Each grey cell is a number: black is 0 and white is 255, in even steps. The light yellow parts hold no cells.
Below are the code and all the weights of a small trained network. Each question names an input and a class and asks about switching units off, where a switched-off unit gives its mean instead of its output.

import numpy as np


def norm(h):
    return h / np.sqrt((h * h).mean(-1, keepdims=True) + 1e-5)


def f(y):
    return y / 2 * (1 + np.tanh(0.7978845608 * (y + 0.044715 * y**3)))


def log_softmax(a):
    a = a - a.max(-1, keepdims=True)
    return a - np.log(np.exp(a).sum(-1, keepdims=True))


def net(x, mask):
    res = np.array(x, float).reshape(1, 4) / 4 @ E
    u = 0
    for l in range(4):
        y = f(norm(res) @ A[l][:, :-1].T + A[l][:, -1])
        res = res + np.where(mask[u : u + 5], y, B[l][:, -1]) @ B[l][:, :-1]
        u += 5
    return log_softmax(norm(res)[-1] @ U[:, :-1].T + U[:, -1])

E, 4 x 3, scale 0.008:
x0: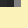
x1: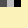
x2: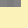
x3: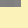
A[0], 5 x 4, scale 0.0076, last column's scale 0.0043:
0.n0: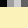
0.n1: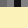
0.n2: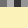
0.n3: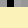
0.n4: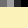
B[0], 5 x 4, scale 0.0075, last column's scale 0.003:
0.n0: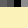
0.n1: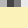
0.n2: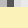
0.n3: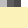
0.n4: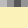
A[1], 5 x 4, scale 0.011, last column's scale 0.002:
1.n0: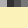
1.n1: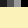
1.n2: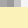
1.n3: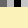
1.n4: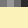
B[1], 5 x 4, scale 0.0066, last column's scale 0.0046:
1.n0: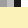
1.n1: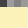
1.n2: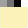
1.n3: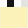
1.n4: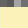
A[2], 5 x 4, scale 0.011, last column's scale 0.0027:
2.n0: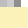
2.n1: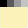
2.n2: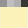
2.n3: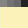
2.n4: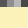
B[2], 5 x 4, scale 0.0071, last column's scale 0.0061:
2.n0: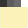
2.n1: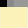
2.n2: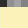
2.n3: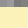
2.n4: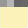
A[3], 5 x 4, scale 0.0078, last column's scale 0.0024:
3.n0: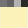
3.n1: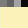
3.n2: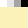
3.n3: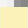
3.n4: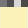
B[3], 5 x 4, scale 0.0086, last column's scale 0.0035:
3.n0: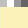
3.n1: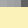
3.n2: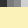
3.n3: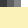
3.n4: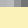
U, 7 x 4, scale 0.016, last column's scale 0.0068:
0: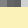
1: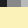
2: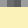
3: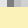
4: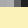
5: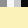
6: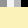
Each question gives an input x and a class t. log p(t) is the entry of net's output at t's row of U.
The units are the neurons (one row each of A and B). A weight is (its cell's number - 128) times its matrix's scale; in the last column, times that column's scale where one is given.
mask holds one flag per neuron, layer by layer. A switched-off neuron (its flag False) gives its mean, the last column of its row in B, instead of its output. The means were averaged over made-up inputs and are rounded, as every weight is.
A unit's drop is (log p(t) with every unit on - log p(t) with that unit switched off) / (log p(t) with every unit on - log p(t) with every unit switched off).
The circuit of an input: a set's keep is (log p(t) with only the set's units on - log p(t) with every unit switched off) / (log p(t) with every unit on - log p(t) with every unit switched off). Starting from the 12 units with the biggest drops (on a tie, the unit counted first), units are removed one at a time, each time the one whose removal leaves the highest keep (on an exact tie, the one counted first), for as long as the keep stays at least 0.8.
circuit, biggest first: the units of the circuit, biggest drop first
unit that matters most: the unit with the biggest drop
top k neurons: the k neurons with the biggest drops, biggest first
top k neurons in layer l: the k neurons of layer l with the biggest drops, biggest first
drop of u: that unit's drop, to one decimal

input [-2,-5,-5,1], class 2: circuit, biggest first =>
1.n2, 1.n3
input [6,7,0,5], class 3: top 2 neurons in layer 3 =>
3.n3, 3.n2
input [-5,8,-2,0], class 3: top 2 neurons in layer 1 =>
1.n3, 1.n0
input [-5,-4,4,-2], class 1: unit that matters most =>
1.n2
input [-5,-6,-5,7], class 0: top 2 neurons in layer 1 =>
1.n2, 1.n3
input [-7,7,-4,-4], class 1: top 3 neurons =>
3.n3, 3.n2, 0.n3
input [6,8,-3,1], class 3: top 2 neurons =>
1.n3, 2.n0
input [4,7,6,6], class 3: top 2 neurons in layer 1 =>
1.n3, 1.n2
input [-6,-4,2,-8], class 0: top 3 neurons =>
1.n2, 2.n0, 0.n2
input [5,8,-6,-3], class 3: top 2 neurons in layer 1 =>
1.n3, 1.n2
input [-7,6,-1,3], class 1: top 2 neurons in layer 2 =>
2.n2, 2.n0
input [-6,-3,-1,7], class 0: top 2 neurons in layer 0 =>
0.n2, 0.n4
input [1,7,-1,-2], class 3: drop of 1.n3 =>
0.6
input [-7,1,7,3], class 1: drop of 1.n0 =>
0.1
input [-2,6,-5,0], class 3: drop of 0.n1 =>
-0.1
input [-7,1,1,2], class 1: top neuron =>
1.n0
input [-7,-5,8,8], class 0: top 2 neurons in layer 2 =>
2.n0, 2.n1
